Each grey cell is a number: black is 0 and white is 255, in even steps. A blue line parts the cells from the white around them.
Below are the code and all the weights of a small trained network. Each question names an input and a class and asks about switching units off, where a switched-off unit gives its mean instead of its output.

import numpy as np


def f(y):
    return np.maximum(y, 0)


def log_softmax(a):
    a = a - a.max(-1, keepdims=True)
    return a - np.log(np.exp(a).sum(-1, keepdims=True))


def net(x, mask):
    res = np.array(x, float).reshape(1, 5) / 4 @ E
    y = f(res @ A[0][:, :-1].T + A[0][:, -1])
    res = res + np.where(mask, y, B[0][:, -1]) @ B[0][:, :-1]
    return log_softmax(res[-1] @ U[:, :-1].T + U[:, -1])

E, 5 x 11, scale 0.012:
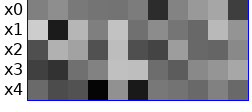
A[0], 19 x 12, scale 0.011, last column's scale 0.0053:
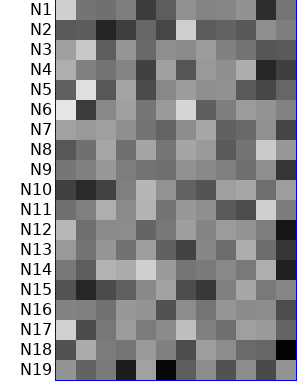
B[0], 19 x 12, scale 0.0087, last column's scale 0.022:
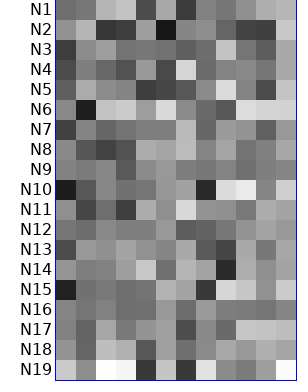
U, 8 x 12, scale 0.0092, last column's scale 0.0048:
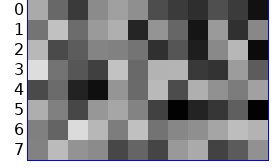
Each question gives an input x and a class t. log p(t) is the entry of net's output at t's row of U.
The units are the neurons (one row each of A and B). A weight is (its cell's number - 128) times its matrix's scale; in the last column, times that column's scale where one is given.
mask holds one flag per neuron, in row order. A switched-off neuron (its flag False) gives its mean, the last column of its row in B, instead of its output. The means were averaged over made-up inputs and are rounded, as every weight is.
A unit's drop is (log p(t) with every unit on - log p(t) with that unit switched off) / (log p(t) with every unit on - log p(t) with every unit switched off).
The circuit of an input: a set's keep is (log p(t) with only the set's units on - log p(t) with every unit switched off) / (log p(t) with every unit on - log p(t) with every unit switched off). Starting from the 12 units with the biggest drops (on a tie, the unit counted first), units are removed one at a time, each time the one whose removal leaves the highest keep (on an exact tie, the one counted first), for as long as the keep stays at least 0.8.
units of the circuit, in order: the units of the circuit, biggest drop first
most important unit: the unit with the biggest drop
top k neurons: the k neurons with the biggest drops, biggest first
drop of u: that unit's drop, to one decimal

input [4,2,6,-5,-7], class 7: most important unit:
N6
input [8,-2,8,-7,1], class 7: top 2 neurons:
(N6; N5)
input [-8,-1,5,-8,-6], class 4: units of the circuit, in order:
(N19; N7)
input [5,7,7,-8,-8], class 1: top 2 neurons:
(N19; N6)
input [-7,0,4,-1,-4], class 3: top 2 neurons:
(N10; N15)
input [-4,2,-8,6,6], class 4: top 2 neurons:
(N2; N19)
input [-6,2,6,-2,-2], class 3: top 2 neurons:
(N10; N15)
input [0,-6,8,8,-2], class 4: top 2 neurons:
(N19; N6)
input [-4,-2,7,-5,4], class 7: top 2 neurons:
(N19; N6)
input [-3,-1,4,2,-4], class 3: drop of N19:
0.2
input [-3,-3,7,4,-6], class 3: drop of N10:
0.2
